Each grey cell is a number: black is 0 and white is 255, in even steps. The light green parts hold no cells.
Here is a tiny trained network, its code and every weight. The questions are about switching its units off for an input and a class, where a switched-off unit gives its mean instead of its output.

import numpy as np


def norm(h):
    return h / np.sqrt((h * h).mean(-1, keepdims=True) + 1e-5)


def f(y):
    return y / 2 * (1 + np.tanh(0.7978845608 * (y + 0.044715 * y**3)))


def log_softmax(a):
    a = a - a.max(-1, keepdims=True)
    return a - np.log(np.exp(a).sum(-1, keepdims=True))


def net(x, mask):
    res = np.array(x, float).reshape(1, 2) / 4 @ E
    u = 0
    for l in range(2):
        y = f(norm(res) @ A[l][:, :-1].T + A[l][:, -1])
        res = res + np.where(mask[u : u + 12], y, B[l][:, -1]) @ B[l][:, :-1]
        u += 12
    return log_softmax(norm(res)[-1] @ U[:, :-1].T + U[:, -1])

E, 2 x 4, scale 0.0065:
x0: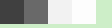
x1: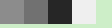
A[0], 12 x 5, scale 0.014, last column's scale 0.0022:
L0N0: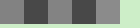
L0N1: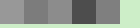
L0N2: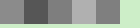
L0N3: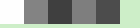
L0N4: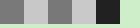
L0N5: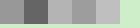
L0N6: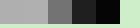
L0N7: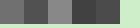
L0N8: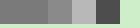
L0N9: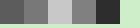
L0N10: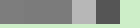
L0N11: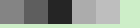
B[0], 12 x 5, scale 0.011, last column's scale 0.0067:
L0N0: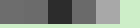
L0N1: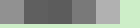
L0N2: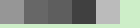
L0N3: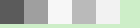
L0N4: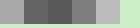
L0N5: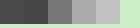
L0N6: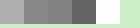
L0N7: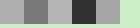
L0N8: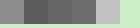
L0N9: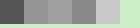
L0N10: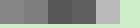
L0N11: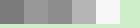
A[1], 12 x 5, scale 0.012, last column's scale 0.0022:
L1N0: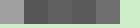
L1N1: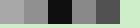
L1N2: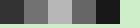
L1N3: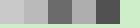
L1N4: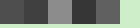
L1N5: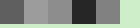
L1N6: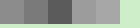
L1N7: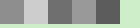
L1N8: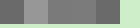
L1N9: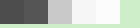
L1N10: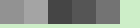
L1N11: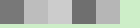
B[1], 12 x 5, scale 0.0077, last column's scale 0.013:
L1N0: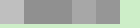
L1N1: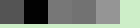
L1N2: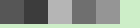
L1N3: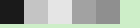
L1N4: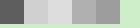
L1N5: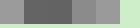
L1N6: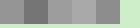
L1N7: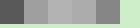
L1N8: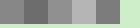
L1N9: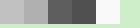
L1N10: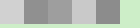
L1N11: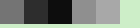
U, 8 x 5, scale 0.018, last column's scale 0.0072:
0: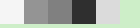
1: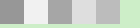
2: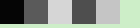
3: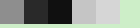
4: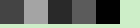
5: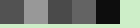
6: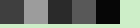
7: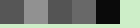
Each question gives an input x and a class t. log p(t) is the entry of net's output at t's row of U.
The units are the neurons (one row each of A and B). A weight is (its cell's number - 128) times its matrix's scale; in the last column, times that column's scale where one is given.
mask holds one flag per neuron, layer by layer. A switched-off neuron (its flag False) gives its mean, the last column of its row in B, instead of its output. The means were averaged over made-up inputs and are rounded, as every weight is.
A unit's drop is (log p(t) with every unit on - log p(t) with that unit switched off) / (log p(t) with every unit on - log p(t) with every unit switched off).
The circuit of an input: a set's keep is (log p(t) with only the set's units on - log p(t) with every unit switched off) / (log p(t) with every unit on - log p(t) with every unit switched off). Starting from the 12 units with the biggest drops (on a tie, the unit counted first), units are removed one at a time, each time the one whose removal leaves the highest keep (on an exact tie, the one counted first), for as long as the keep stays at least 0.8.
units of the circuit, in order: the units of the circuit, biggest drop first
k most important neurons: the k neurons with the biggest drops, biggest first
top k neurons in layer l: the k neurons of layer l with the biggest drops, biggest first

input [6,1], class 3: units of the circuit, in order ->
[L0N3]
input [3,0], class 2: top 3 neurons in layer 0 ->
[L0N11; L0N9; L0N5]
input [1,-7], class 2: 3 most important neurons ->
[L1N9; L0N9; L1N4]
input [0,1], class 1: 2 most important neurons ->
[L0N11; L1N3]
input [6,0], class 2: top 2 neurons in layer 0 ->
[L0N11; L0N9]
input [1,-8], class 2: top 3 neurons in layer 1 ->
[L1N9; L1N4; L1N2]
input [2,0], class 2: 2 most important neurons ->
[L0N11; L0N9]
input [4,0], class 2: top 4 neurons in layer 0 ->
[L0N11; L0N9; L0N5; L0N6]
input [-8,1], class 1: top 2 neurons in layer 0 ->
[L0N3; L0N2]
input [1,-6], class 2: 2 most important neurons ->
[L1N9; L0N9]
